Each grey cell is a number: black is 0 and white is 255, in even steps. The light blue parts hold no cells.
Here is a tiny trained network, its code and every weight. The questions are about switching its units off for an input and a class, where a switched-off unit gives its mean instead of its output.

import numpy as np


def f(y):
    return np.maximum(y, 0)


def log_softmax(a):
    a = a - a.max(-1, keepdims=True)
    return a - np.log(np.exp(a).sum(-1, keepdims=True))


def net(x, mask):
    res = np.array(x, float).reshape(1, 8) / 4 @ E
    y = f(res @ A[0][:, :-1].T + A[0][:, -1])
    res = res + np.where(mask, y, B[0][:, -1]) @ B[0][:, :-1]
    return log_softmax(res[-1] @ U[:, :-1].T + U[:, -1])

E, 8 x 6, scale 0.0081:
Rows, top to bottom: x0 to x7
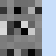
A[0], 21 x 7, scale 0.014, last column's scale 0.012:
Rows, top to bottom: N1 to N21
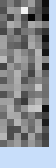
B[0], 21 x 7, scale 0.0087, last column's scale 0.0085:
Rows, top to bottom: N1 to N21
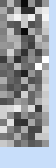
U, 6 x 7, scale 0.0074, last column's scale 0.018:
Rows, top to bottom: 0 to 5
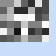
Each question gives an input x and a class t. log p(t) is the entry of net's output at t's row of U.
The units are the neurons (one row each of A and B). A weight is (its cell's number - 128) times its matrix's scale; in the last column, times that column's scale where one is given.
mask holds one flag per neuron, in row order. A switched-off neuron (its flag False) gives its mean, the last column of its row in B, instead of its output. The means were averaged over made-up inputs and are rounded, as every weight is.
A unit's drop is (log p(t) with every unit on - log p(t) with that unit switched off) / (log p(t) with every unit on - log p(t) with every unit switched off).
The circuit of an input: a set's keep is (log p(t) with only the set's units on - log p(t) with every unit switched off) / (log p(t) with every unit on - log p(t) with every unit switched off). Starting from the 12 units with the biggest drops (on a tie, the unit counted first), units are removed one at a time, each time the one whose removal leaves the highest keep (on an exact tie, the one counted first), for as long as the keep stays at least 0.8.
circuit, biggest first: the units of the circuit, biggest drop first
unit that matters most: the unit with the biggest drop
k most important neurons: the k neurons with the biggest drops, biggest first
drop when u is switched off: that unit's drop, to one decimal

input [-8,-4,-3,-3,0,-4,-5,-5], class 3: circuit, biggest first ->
N3
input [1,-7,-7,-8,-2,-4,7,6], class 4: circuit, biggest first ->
N14, N12
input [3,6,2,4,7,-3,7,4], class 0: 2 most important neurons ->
N7, N20
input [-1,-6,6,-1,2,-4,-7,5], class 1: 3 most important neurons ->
N11, N18, N9
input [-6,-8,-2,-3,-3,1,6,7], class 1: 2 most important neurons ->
N11, N18
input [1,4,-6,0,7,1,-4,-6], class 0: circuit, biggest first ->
N7, N20
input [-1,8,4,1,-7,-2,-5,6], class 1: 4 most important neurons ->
N5, N1, N20, N15
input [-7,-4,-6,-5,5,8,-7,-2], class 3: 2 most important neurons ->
N2, N4
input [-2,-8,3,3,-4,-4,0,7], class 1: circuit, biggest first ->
N11, N18
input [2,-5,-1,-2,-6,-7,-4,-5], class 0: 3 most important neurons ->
N2, N10, N3
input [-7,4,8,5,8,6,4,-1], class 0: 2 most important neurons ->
N7, N20
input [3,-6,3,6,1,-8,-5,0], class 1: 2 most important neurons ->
N9, N11
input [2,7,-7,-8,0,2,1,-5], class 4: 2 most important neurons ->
N4, N17
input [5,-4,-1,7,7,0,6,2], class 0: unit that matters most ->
N20
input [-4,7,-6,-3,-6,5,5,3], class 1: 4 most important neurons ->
N5, N1, N20, N15
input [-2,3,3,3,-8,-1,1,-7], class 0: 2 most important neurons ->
N2, N3
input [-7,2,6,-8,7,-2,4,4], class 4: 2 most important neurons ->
N14, N12
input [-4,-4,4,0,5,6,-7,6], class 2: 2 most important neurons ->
N3, N2
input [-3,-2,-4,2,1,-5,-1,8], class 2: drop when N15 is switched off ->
0.0
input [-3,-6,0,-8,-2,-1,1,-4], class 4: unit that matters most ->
N4
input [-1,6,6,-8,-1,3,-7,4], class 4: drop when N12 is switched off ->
0.1
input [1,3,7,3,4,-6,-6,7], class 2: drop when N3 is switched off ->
0.8
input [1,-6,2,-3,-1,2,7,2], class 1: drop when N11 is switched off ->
0.2
